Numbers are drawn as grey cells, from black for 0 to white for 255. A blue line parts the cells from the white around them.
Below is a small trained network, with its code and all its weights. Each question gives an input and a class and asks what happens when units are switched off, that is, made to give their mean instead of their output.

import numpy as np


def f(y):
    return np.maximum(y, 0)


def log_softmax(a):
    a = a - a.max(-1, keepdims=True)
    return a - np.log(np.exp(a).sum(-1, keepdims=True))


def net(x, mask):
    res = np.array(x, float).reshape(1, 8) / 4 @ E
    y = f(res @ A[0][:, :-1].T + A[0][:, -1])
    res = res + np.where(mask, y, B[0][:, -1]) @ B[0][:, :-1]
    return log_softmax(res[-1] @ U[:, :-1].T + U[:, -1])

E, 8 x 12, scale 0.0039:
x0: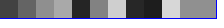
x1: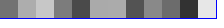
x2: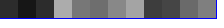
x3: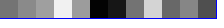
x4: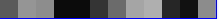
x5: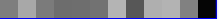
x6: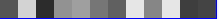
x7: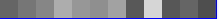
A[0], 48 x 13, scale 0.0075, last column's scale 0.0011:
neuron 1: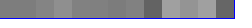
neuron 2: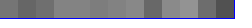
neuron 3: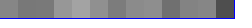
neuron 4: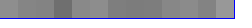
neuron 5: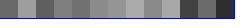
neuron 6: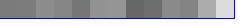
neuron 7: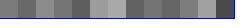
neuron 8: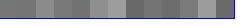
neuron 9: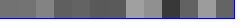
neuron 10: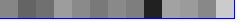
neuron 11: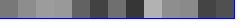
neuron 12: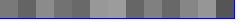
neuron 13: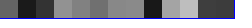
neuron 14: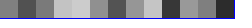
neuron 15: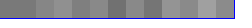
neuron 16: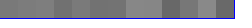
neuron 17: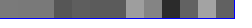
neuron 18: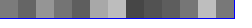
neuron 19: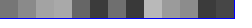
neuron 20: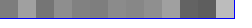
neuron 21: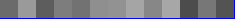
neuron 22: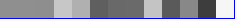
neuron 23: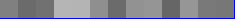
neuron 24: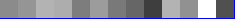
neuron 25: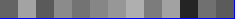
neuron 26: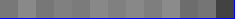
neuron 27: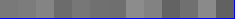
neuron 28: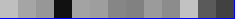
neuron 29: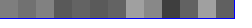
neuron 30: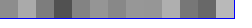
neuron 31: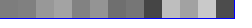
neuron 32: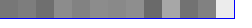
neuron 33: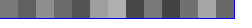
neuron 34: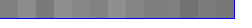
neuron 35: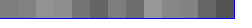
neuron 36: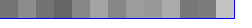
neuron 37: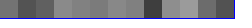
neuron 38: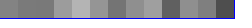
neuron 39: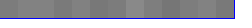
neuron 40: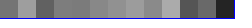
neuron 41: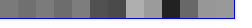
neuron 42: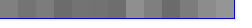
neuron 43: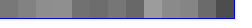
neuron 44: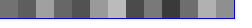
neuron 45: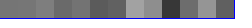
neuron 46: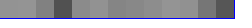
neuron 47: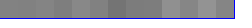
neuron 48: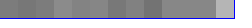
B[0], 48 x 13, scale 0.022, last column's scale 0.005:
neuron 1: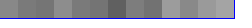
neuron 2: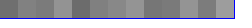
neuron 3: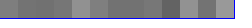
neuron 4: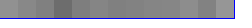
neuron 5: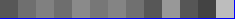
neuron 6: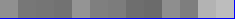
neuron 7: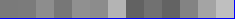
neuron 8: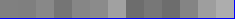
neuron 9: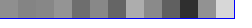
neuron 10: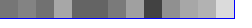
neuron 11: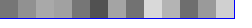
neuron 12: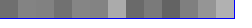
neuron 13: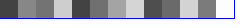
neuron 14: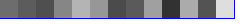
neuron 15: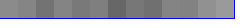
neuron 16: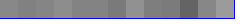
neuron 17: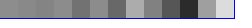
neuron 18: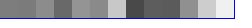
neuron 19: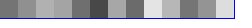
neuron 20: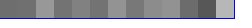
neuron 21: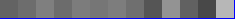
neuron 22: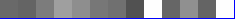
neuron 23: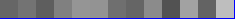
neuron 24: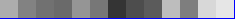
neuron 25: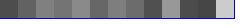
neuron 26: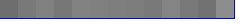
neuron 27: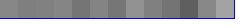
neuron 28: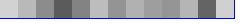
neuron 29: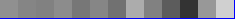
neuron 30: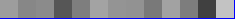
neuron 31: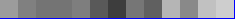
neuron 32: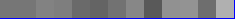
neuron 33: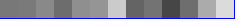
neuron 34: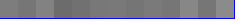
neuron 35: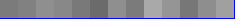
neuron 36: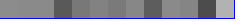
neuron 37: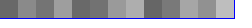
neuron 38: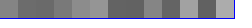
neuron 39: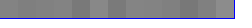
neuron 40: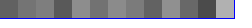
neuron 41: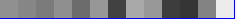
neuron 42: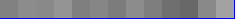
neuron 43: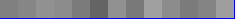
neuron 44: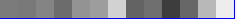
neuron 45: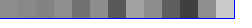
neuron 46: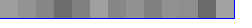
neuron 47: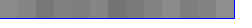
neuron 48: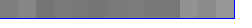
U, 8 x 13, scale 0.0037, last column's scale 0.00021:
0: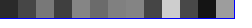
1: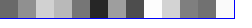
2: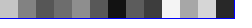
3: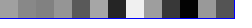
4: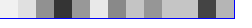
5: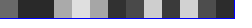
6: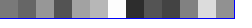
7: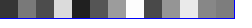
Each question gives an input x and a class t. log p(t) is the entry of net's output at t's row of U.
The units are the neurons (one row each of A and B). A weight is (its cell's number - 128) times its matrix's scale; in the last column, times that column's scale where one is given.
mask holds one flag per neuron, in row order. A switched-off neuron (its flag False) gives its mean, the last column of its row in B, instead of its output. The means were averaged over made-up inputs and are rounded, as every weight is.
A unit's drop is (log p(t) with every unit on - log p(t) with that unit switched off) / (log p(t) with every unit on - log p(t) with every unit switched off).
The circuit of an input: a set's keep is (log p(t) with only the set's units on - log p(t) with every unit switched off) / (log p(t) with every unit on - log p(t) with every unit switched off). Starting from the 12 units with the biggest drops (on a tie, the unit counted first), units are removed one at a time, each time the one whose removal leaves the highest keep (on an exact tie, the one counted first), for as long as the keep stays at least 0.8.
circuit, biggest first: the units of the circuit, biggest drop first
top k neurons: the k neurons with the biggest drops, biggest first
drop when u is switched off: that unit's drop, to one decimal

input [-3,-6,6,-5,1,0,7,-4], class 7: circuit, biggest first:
[neuron 13]
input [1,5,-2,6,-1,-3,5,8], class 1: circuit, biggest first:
[neuron 19; neuron 11]
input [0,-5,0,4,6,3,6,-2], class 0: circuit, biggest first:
[neuron 25; neuron 5]
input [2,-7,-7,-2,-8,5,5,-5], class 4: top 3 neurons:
[neuron 28; neuron 30; neuron 46]
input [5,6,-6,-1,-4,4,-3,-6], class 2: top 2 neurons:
[neuron 24; neuron 31]
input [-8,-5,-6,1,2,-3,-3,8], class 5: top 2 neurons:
[neuron 14; neuron 22]
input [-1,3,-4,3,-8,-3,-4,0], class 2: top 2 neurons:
[neuron 24; neuron 31]
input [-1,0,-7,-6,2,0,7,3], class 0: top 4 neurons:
[neuron 25; neuron 5; neuron 21; neuron 40]
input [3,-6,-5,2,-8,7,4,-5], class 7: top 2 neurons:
[neuron 13; neuron 10]
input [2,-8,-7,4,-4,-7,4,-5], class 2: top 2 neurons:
[neuron 31; neuron 24]
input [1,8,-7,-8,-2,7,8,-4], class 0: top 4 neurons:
[neuron 25; neuron 5; neuron 21; neuron 40]
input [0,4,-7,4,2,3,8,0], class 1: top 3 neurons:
[neuron 19; neuron 11; neuron 22]
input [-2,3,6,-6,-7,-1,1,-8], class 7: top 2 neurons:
[neuron 13; neuron 37]
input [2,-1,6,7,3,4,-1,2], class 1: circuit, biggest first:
[neuron 19]
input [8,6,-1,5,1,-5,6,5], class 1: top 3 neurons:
[neuron 19; neuron 11; neuron 10]
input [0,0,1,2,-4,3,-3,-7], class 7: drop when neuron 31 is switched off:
-0.1
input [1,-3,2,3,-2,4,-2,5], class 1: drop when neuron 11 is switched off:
0.2
